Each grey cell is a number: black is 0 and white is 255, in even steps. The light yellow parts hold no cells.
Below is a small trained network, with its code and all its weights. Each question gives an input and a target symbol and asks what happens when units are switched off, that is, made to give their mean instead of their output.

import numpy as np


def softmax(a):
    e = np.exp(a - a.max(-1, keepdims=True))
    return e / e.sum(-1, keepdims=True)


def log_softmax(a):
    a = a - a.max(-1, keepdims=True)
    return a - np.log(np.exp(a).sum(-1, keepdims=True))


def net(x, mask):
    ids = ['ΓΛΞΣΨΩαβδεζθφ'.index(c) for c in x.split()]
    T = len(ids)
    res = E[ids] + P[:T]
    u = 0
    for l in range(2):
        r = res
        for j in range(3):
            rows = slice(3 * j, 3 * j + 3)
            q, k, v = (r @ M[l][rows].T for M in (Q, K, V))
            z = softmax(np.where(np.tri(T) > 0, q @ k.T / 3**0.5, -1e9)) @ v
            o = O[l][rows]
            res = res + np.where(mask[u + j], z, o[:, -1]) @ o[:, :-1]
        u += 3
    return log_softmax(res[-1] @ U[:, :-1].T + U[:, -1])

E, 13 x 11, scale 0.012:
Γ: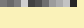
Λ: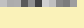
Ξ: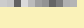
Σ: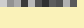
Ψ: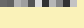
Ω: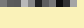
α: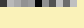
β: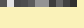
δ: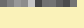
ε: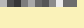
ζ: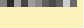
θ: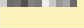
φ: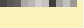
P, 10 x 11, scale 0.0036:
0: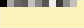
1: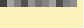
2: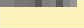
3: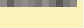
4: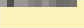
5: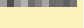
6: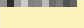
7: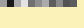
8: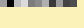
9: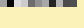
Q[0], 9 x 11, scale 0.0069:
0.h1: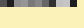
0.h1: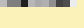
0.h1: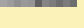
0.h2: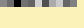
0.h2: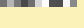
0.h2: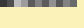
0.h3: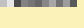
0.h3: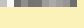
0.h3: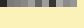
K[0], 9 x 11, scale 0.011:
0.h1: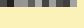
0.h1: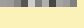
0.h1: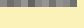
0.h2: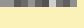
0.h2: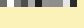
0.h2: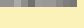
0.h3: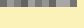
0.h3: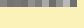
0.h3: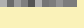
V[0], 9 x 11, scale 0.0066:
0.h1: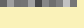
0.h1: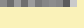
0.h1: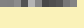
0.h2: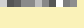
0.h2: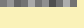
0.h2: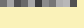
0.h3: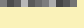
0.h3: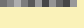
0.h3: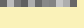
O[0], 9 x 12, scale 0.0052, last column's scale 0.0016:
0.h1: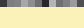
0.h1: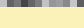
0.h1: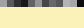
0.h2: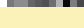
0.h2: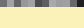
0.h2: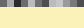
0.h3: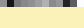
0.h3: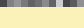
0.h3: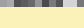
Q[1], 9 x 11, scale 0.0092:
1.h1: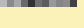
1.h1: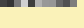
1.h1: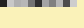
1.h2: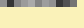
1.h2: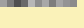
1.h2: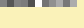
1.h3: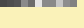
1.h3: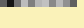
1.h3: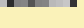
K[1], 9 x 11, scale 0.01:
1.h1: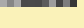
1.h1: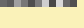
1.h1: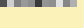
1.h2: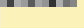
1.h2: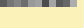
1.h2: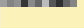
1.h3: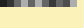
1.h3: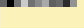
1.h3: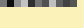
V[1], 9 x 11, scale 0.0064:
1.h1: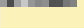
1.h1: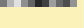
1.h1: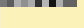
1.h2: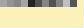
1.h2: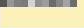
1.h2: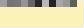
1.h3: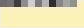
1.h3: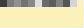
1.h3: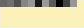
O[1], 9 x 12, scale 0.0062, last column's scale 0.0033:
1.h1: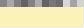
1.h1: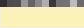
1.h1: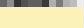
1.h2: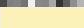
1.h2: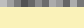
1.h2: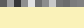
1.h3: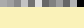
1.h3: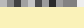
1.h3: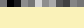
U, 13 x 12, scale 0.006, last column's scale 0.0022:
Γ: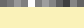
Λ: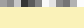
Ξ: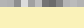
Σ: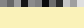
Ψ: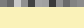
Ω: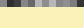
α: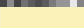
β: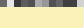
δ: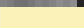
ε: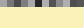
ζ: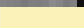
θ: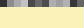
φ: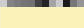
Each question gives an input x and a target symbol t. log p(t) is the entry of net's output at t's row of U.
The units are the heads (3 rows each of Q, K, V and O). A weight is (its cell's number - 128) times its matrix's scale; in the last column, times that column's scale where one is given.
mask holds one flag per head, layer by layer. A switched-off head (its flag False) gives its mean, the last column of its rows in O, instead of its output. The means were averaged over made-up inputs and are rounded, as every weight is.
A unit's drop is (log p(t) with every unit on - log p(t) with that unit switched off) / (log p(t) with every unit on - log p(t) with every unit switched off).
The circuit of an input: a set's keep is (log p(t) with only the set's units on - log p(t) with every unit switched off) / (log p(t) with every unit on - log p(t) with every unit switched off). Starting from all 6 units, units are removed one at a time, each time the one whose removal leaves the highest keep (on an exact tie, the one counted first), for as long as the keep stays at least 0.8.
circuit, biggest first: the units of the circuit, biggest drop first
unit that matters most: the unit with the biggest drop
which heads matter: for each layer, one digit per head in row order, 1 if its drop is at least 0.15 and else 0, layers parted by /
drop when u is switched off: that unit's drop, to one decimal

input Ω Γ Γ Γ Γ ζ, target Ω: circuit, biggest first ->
(1.h3 0.h3)
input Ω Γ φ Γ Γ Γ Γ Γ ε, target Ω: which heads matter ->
001 / 001
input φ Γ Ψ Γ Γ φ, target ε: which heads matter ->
010 / 001
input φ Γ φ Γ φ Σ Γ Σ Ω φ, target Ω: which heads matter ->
000 / 001
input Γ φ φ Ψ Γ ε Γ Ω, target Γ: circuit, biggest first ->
(1.h2 0.h1)
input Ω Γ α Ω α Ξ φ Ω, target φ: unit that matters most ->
0.h3
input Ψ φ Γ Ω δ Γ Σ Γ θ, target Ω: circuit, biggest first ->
(1.h3 0.h1)
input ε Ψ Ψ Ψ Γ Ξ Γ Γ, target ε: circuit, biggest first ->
(1.h3 0.h1)
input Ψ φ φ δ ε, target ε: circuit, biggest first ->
(1.h3 0.h3)
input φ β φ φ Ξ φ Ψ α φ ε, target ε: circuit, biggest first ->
(1.h3 0.h1)
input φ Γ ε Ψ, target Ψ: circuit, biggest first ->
(0.h2 1.h2)
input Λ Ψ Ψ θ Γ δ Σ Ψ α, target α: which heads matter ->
001 / 100
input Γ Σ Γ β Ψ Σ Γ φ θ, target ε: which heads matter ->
010 / 001
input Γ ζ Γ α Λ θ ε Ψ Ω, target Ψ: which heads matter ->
010 / 010
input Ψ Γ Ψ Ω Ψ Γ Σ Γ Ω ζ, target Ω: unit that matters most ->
1.h3
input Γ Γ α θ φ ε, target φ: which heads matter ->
010 / 000
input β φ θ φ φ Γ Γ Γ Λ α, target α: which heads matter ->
100 / 100
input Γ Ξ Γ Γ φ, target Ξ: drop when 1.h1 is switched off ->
0.1
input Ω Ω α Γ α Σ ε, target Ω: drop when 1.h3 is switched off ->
0.8
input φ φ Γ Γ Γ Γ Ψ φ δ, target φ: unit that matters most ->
0.h3
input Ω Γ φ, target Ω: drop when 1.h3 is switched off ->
0.9
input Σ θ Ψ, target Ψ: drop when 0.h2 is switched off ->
0.6
